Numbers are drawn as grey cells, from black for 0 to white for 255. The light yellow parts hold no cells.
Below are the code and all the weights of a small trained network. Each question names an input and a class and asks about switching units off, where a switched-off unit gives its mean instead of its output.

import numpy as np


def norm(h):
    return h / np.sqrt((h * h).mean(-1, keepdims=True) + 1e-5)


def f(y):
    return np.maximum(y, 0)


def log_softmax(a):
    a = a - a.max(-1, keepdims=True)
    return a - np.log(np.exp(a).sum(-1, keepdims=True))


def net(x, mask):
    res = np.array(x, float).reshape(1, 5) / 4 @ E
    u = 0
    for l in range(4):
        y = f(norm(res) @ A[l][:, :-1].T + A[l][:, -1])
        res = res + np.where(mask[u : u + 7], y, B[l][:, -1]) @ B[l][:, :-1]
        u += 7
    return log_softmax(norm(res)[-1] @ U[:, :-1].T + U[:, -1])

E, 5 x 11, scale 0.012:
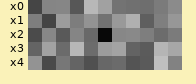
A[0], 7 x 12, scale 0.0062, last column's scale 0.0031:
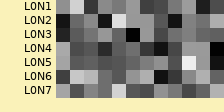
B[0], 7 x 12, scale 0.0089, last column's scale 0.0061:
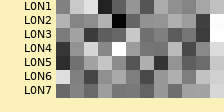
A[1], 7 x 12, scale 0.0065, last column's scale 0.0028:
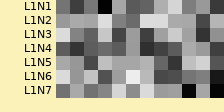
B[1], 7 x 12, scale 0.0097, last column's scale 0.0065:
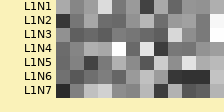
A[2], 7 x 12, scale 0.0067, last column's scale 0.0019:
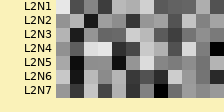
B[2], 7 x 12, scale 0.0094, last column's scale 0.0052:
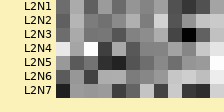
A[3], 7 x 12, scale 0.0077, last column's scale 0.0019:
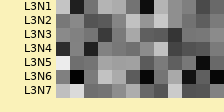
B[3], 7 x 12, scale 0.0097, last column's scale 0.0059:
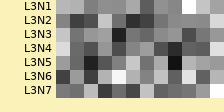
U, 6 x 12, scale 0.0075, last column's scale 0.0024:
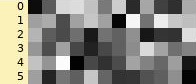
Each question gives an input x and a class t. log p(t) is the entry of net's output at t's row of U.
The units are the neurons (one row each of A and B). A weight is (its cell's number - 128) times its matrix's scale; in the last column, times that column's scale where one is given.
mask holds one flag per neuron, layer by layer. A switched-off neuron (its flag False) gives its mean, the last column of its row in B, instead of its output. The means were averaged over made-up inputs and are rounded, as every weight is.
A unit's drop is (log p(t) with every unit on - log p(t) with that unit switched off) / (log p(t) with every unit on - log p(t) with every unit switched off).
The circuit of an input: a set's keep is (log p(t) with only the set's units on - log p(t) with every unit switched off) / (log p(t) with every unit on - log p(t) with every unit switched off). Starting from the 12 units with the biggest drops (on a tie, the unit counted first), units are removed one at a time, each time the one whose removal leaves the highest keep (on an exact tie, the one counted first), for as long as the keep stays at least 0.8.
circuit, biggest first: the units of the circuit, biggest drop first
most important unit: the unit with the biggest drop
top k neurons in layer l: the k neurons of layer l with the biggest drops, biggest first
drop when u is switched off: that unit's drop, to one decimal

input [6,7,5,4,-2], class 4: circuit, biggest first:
[L0N2, L2N4]
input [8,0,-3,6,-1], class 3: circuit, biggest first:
[L0N2]
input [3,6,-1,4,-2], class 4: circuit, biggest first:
[L0N2, L2N4]
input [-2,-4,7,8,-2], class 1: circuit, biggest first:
[L2N2, L0N6]
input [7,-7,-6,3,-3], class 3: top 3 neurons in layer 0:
[L0N2, L0N6, L0N3]
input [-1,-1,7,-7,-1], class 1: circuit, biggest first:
[L1N1, L3N6]
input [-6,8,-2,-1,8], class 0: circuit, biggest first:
[L2N7, L1N4]
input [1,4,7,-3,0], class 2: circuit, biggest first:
[L0N3, L3N4]
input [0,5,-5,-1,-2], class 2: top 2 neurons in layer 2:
[L2N3, L2N1]
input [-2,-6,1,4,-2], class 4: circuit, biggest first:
[L0N1, L3N7]
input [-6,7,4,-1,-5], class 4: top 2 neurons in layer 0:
[L0N4, L0N5]
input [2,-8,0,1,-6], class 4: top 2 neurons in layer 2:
[L2N7, L2N6]
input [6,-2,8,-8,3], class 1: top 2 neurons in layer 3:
[L3N6, L3N1]
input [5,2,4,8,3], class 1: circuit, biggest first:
[L0N6]
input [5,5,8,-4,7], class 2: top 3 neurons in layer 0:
[L0N3, L0N2, L0N1]
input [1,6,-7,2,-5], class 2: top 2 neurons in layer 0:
[L0N4, L0N5]
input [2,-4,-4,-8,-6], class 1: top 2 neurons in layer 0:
[L0N5, L0N4]
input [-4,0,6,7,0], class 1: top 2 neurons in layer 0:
[L0N2, L0N6]
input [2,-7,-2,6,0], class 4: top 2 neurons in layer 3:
[L3N7, L3N6]
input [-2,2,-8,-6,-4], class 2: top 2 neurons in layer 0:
[L0N6, L0N4]
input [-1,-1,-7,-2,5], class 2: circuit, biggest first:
[L1N6]
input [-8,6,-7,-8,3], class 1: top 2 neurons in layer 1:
[L1N1, L1N3]
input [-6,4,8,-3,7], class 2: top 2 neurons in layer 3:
[L3N4, L3N7]
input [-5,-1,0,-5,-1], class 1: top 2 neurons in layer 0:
[L0N2, L0N5]
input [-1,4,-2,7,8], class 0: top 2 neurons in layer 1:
[L1N4, L1N1]
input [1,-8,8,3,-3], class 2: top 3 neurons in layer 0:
[L0N3, L0N2, L0N4]
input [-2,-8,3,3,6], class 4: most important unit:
L0N1
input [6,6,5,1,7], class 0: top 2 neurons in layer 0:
[L0N4, L0N3]
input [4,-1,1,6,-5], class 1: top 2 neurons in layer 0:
[L0N4, L0N6]
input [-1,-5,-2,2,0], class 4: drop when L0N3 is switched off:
0.1
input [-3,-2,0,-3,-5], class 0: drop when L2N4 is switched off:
0.1
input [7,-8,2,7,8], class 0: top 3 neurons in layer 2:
[L2N5, L2N7, L2N4]
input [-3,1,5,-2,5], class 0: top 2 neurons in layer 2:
[L2N7, L2N5]
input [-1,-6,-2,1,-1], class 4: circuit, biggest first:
[L0N1]
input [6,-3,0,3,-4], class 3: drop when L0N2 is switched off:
0.5
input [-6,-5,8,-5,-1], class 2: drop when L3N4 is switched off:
0.4
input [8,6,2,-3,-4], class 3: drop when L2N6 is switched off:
-0.1
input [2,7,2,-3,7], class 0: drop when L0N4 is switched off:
0.2
